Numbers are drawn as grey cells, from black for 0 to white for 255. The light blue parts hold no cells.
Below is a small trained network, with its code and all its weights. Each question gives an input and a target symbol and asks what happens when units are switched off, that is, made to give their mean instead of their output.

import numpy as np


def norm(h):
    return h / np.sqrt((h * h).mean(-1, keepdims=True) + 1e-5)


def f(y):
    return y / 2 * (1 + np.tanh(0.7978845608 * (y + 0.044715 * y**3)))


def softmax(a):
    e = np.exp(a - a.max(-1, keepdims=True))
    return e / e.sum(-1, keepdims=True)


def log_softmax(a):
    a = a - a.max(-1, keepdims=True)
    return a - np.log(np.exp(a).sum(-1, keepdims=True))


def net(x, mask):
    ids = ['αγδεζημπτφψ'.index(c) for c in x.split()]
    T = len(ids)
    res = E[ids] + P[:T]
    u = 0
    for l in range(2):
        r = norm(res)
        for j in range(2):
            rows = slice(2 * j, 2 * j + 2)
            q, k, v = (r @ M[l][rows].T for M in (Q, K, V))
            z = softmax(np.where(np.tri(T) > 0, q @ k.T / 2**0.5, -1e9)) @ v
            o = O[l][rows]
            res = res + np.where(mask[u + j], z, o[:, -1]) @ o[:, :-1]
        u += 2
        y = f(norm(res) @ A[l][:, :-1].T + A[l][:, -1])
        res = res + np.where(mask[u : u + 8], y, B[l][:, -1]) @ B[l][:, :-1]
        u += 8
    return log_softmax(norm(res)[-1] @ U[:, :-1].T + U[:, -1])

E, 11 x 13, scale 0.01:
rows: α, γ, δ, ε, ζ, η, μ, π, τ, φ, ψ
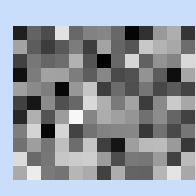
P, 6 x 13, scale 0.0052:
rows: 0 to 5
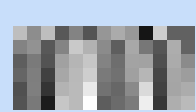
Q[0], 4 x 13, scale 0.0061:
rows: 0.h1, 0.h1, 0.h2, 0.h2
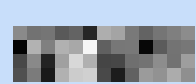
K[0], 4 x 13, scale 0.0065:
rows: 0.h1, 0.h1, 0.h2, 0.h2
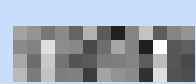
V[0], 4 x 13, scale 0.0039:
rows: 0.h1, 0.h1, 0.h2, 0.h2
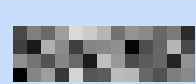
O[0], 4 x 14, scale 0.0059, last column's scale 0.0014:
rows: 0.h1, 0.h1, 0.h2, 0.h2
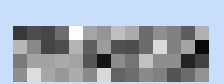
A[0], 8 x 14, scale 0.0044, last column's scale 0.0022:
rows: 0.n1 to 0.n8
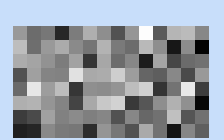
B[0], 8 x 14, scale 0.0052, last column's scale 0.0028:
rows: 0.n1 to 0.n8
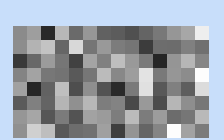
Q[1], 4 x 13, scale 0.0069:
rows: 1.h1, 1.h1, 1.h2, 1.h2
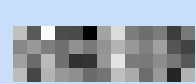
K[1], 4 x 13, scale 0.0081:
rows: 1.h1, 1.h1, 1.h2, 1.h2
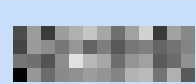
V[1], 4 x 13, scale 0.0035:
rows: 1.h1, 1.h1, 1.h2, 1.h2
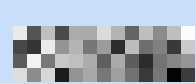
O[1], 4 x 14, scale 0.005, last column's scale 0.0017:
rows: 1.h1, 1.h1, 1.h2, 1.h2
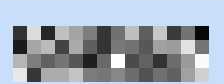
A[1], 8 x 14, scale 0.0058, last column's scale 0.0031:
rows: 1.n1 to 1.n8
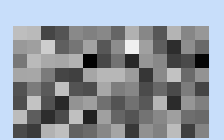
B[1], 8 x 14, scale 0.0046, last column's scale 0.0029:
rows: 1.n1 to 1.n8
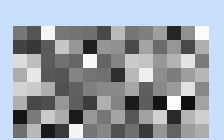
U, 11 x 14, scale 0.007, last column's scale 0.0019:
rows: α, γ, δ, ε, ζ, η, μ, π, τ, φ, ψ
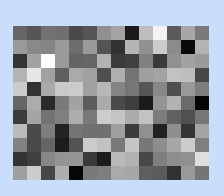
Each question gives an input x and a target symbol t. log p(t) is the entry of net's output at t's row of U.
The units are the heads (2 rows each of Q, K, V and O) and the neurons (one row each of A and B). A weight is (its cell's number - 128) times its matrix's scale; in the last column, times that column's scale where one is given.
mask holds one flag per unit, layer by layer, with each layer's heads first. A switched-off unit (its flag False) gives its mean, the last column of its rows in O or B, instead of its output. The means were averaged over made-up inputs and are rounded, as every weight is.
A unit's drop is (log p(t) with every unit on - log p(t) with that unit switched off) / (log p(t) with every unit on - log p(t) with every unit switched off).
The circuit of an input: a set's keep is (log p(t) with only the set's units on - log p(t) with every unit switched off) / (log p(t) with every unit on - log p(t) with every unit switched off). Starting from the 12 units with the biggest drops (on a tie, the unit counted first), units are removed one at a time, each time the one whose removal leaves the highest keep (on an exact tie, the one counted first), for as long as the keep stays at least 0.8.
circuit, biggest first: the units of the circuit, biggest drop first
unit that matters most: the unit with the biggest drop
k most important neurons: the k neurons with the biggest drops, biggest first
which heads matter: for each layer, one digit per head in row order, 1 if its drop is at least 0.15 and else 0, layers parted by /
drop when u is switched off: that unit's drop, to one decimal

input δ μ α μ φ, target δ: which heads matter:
11 / 10
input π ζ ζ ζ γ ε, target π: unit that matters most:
1.h1
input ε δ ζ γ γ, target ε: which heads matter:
01 / 10
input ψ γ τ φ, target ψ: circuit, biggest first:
(1.h2; 0.n6; 0.h1)
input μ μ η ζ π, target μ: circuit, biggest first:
(0.h1; 0.h2)
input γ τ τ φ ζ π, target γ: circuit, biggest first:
(1.h2; 0.h2)
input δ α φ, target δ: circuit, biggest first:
(1.h1; 0.h1; 0.h2)
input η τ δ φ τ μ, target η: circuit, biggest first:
(0.h1; 1.n6)
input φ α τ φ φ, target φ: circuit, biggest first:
(0.h2; 1.h1)
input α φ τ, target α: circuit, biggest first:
(0.h1; 1.n7; 1.n1)
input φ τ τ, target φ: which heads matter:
00 / 10
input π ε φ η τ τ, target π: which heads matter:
01 / 10
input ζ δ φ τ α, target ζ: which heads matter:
00 / 01
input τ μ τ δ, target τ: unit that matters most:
0.h2
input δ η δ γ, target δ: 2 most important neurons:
(0.n5; 0.n2)
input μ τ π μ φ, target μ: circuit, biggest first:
(0.h1; 0.n4; 1.h2)
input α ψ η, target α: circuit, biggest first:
(0.h1; 1.n7; 0.h2)
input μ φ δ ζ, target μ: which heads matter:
11 / 00
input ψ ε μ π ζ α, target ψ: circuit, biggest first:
(1.h1; 1.h2; 1.n5)
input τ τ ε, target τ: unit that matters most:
0.h2
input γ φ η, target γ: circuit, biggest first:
(1.h2; 1.h1)
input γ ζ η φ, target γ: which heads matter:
01 / 01
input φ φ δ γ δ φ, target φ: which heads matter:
01 / 10
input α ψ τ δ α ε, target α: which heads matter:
11 / 10
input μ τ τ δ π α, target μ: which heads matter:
11 / 00
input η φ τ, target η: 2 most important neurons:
(1.n6; 0.n5)
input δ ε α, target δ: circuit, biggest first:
(0.h1)
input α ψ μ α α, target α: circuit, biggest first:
(0.h1; 1.n7)
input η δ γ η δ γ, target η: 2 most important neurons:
(1.n6; 0.n1)
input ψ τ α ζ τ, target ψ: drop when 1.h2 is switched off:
0.4
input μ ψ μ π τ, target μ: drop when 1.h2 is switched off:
0.1
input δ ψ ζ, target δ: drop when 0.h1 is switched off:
0.5
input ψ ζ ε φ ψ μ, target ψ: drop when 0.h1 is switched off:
0.2
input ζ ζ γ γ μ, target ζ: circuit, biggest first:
(1.h2)
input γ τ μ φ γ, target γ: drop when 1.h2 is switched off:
0.8
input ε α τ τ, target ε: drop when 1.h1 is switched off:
0.3
